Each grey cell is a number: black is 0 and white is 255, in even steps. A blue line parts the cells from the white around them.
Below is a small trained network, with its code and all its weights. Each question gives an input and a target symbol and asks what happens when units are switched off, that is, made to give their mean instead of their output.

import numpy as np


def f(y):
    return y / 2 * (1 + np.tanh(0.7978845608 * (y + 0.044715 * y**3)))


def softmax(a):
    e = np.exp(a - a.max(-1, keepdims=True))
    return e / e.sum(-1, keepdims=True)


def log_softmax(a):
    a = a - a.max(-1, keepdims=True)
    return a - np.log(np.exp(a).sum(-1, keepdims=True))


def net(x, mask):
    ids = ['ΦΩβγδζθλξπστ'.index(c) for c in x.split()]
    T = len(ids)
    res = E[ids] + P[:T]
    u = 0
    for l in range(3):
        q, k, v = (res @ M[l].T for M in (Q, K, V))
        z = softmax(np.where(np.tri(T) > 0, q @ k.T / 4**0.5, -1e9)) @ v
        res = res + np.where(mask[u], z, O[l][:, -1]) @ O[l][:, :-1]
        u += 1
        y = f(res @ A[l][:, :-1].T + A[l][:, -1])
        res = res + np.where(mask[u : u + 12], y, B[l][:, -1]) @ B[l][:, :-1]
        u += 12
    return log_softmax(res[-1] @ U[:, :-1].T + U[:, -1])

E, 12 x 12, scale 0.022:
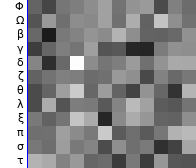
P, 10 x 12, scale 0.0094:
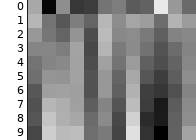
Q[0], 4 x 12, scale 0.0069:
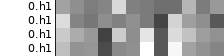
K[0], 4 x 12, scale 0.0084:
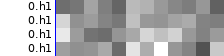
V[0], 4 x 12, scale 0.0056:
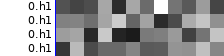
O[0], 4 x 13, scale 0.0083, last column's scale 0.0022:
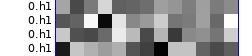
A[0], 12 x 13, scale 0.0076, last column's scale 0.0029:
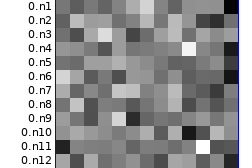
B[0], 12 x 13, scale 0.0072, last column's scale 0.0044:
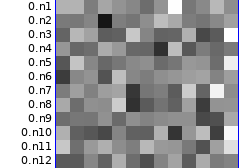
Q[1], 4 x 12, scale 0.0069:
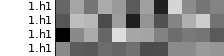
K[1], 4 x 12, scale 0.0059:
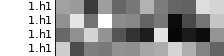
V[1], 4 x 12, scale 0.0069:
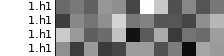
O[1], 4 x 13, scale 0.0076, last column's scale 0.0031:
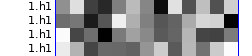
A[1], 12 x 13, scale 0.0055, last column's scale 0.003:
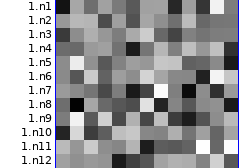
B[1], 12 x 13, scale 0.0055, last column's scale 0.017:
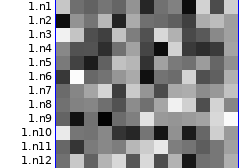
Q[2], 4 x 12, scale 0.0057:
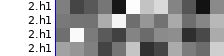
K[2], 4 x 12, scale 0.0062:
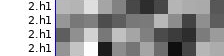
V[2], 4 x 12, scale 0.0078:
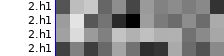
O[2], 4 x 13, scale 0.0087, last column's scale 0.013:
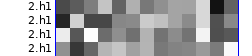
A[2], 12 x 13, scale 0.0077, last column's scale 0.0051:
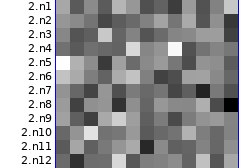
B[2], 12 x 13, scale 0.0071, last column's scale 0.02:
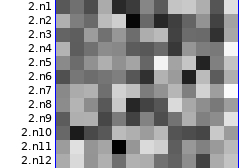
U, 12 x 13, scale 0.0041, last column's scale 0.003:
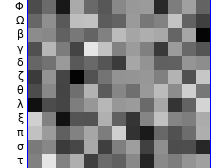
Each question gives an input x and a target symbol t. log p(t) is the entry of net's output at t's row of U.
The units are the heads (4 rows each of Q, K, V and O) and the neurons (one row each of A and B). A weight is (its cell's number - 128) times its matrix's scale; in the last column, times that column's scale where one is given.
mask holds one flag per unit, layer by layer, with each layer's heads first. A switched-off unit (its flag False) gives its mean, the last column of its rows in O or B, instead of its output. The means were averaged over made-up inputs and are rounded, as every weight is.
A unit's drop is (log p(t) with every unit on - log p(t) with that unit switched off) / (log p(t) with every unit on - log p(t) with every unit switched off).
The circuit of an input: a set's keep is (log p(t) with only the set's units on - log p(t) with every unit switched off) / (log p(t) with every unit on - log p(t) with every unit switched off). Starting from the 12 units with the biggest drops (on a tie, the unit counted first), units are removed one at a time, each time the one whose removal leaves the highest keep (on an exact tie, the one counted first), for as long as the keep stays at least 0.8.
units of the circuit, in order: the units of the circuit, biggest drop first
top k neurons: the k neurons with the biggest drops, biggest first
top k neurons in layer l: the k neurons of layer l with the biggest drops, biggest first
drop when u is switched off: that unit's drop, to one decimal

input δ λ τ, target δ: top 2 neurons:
(0.n3, 1.n9)
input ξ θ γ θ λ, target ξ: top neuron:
(0.n8)
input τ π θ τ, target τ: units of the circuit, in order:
(2.h1, 1.h1, 2.n11)
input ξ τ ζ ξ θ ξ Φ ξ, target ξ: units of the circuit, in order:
(1.h1, 0.h1)
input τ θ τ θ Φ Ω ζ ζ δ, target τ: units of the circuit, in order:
(2.h1, 2.n11, 1.h1)
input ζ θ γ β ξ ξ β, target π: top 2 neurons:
(0.n3, 2.n12)
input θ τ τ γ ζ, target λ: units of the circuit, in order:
(0.h1, 2.h1)
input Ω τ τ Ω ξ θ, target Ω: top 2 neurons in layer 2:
(2.n8, 2.n4)
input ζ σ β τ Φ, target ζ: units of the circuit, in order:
(2.h1, 0.h1, 1.h1)
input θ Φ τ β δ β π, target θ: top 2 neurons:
(1.n9, 2.n9)
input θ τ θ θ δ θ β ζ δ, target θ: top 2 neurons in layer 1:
(1.n9, 1.n4)
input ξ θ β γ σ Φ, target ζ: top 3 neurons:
(0.n10, 0.n7, 2.n6)
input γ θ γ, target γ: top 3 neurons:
(0.n11, 2.n6, 1.n10)
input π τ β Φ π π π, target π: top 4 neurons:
(1.n4, 1.n12, 1.n6, 2.n12)
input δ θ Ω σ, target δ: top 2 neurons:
(0.n3, 2.n8)
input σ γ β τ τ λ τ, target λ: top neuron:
(2.n10)
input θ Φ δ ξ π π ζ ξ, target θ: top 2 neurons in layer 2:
(2.n7, 2.n9)
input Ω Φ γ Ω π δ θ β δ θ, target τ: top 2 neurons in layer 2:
(2.n11, 2.n12)
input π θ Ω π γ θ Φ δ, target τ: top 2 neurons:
(1.n1, 1.n9)
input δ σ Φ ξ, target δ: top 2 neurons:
(0.n3, 1.n9)
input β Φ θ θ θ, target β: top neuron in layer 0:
(0.n1)
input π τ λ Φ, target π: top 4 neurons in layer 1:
(1.n12, 1.n4, 1.n6, 1.n9)
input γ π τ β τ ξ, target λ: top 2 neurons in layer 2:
(2.n10, 2.n7)
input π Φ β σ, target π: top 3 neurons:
(1.n4, 1.n12, 1.n6)
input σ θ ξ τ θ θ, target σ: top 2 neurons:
(2.n2, 2.n5)
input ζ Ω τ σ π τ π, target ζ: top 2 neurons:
(1.n9, 1.n11)
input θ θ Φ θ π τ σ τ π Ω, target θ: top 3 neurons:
(1.n9, 2.n9, 2.n7)
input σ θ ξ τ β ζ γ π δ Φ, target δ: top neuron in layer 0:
(0.n7)
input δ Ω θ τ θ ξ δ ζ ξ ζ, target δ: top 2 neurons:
(1.n9, 0.n3)
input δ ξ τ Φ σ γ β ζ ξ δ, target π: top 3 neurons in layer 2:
(2.n12, 2.n7, 2.n4)
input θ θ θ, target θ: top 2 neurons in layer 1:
(1.n4, 1.n9)
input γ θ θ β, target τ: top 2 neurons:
(2.n11, 1.n6)
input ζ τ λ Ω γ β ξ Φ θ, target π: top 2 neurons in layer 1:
(1.n10, 1.n9)
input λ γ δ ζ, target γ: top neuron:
(1.n8)
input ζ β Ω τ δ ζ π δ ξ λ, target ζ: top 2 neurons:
(1.n9, 1.n7)
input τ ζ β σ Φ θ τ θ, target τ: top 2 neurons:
(2.n11, 2.n2)
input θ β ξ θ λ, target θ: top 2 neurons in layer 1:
(1.n4, 1.n9)
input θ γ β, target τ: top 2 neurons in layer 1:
(1.n6, 1.n9)
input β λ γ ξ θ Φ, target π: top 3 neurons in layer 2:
(2.n12, 2.n7, 2.n5)
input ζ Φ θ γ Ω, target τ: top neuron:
(1.n9)
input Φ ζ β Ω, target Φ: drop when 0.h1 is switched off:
0.8
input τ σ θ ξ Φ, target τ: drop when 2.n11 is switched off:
0.2
